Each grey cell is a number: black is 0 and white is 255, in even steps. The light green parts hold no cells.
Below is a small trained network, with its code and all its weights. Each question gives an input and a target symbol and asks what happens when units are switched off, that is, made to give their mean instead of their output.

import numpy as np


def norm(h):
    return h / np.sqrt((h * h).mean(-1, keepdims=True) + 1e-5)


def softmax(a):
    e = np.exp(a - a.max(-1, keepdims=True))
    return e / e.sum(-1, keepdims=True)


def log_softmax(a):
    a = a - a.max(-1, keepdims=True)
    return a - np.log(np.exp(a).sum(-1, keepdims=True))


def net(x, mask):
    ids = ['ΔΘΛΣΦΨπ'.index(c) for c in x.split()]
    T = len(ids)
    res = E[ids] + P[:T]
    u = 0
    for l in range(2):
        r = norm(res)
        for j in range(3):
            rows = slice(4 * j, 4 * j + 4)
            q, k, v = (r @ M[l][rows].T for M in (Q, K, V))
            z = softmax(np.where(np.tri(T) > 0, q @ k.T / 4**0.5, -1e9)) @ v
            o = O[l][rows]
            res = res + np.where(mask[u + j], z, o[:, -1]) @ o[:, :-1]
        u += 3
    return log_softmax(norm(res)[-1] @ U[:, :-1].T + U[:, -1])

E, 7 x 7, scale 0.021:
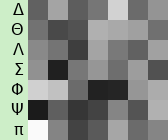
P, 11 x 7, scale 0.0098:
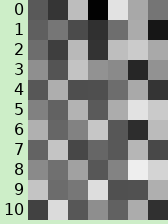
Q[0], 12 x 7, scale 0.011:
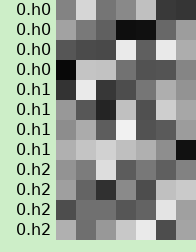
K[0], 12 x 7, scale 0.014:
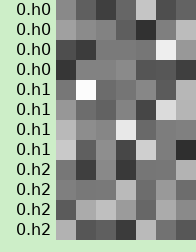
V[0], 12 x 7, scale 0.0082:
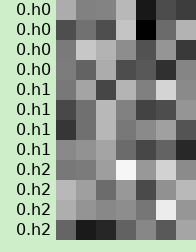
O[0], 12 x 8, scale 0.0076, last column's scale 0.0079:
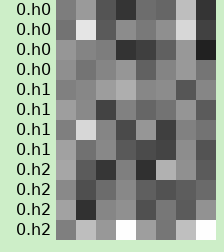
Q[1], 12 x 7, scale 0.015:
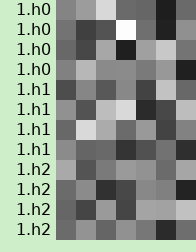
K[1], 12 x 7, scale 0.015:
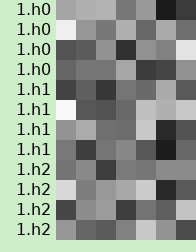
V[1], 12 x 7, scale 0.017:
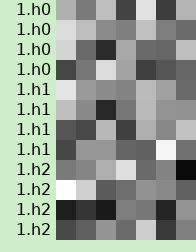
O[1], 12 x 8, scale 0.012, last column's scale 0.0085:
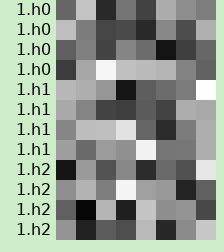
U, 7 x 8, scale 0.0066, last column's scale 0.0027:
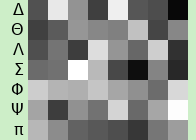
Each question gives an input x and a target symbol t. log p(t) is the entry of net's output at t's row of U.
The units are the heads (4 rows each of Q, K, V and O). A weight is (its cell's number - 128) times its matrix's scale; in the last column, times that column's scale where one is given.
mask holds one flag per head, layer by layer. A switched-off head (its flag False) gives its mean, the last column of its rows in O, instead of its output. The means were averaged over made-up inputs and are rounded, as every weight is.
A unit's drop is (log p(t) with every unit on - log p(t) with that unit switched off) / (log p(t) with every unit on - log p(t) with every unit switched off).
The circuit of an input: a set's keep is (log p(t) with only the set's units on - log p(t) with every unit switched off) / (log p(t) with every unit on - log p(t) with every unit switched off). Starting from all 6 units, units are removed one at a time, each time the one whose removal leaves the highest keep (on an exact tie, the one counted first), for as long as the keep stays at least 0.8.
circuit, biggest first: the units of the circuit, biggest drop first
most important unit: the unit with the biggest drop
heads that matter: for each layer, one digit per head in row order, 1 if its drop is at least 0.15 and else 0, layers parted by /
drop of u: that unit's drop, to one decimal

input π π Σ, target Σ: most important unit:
1.h2
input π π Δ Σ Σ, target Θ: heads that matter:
111 / 111
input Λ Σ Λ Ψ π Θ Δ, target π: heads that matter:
001 / 100
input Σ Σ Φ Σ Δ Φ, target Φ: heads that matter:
000 / 001
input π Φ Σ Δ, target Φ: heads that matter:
110 / 001
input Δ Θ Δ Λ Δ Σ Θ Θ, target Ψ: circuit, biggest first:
1.h1; 1.h0
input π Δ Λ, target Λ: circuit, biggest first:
1.h2; 0.h0; 0.h1
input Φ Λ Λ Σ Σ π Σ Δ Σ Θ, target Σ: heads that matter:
100 / 101
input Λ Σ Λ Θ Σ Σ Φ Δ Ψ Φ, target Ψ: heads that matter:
000 / 001
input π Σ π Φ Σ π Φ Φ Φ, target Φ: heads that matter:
100 / 001
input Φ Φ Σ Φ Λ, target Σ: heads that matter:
010 / 100
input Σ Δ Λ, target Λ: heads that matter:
111 / 001
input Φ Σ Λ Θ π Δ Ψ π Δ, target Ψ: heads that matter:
001 / 001
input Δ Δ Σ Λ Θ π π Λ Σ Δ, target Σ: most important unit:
0.h1
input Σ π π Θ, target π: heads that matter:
000 / 000
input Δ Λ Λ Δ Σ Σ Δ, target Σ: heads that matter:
000 / 101
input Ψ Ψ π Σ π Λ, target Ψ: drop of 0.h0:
0.0
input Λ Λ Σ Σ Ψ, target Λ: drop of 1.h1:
0.6
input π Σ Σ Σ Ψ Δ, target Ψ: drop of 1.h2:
0.8
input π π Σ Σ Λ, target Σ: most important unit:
0.h1
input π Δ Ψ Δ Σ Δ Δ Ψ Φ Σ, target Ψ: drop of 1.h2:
0.6
